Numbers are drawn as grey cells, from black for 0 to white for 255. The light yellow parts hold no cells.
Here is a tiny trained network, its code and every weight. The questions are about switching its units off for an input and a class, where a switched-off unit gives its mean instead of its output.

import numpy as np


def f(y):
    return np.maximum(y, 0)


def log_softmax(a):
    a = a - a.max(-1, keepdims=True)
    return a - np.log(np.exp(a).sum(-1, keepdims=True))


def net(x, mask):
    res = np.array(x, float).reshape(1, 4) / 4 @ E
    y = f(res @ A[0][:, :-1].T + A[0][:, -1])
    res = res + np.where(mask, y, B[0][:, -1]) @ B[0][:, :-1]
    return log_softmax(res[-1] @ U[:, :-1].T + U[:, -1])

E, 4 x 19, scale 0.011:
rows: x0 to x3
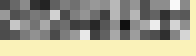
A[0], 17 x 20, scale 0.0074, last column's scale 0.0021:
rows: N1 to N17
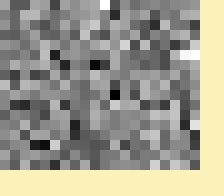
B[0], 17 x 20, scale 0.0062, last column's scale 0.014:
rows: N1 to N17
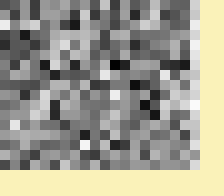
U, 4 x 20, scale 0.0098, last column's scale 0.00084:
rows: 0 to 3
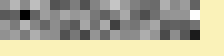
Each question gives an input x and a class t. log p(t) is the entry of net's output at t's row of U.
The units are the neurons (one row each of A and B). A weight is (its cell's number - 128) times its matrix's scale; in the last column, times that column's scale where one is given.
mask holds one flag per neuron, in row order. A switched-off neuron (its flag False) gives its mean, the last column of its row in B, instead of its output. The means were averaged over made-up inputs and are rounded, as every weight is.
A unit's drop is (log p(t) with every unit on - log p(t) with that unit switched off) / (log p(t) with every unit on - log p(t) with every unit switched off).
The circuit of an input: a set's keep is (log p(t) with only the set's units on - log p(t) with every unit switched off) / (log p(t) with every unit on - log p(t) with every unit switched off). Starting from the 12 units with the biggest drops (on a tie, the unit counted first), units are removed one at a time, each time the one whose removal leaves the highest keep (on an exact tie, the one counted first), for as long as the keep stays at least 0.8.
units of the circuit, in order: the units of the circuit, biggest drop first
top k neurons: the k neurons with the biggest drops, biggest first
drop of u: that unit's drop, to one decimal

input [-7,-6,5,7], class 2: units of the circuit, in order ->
(N7)
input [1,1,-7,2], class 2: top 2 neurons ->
(N3, N10)
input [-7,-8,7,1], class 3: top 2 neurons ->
(N14, N5)
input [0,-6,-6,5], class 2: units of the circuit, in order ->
(N3, N11)
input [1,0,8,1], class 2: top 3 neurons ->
(N7, N15, N10)
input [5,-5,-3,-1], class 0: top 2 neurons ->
(N7, N12)
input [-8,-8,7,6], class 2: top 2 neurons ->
(N7, N11)
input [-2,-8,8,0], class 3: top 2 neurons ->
(N11, N14)
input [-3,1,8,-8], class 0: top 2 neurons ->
(N12, N13)
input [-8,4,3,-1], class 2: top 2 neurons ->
(N7, N17)
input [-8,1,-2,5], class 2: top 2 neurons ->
(N7, N11)
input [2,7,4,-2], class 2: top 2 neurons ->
(N7, N15)
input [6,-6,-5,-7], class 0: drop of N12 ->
0.2
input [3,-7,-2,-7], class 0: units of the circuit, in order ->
(N12)
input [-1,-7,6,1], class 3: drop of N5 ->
0.2
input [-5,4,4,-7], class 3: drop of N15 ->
0.0
